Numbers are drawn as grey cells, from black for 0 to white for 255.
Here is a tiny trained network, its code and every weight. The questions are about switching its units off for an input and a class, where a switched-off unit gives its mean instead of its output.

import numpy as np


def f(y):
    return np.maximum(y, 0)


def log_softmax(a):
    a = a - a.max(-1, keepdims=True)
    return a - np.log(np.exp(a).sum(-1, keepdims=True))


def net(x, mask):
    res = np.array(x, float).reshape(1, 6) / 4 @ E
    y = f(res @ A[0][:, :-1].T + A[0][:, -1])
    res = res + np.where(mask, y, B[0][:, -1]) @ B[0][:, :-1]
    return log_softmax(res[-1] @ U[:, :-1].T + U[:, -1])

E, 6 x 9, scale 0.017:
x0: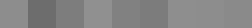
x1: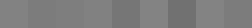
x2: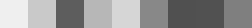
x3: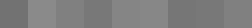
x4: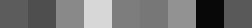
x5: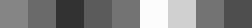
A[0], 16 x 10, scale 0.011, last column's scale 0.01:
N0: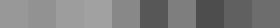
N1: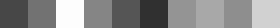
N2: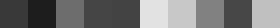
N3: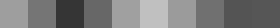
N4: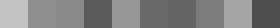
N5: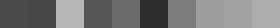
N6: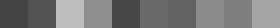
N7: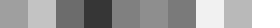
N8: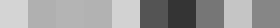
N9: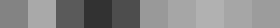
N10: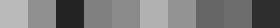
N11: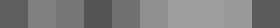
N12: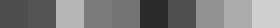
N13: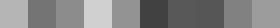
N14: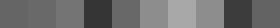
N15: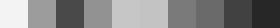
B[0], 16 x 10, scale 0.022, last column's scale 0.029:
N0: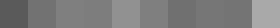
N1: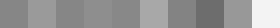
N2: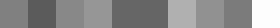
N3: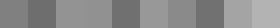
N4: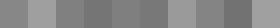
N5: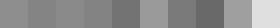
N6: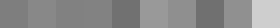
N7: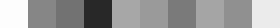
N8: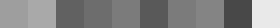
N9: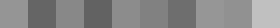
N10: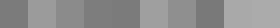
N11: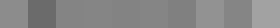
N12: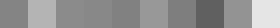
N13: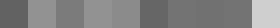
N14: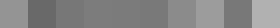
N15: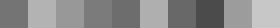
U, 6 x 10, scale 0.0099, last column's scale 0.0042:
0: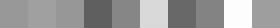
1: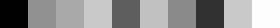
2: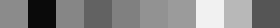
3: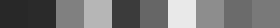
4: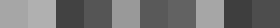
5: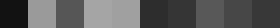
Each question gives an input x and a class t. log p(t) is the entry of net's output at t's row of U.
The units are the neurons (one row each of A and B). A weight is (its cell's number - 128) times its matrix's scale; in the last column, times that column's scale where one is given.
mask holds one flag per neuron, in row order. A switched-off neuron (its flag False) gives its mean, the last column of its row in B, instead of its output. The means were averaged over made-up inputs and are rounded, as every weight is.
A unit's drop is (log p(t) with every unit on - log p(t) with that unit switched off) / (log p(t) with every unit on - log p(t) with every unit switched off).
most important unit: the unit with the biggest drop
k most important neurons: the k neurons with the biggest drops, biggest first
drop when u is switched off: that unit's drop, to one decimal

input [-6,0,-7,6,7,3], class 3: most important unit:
N2
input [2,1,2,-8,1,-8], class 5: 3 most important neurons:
(N7 N8 N13)
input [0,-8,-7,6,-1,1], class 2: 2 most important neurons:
(N2 N15)
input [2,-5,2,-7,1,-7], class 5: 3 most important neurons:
(N7 N8 N13)
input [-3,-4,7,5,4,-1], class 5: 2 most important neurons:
(N7 N8)
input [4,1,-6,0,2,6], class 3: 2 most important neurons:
(N7 N2)
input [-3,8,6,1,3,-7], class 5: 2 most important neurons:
(N7 N13)
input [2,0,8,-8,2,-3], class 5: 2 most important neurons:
(N7 N13)
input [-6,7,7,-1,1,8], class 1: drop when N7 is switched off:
0.6
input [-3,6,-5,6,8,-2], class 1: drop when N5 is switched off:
0.0
